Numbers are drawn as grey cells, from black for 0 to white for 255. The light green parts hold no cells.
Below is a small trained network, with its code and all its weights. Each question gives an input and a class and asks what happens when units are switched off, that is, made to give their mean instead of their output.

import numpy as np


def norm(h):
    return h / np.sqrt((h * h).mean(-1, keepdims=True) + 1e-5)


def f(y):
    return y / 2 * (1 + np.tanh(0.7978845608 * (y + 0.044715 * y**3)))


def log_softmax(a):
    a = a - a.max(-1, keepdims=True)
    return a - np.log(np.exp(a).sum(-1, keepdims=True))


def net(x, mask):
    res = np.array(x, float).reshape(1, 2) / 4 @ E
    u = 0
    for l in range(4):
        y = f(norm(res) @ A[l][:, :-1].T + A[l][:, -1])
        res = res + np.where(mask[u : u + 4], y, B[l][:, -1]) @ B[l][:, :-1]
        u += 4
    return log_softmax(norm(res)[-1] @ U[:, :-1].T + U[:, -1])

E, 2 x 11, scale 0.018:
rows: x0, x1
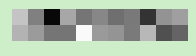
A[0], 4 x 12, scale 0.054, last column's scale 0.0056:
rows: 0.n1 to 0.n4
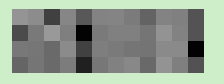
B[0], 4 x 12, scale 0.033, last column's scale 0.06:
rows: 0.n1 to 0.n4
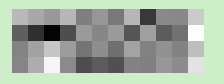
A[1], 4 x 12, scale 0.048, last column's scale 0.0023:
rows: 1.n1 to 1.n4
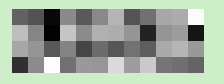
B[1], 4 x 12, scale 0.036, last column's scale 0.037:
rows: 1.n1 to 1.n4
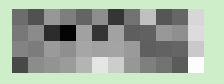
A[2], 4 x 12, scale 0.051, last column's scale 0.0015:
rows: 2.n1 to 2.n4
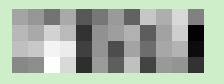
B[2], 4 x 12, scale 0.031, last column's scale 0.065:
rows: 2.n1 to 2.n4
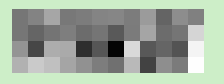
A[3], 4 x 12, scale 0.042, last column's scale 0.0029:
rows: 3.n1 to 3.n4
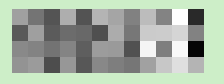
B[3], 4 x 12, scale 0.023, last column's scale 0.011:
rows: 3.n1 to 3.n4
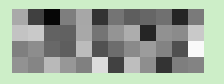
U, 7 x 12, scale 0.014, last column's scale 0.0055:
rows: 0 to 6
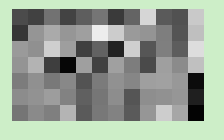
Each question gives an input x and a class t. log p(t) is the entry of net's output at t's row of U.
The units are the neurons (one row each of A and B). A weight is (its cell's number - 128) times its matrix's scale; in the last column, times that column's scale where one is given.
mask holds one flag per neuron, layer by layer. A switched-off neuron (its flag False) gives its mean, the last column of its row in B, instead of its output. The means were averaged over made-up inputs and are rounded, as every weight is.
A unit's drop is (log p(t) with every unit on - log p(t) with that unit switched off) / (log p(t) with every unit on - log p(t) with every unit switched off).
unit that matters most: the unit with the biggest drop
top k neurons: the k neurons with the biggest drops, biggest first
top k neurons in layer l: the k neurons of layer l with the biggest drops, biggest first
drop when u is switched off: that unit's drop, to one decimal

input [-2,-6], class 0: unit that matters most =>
0.n2
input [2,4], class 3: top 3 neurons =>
(0.n4, 0.n3, 0.n2)
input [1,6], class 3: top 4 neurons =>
(0.n4, 0.n3, 0.n2, 2.n3)
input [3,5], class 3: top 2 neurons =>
(0.n4, 0.n2)
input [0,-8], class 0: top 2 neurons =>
(0.n2, 2.n4)
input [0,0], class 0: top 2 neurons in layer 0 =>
(0.n3, 0.n1)
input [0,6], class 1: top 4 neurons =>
(0.n1, 0.n2, 0.n4, 2.n3)
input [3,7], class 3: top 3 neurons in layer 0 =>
(0.n4, 0.n3, 0.n2)
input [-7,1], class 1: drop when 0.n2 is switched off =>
1.1
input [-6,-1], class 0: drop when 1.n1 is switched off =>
0.1
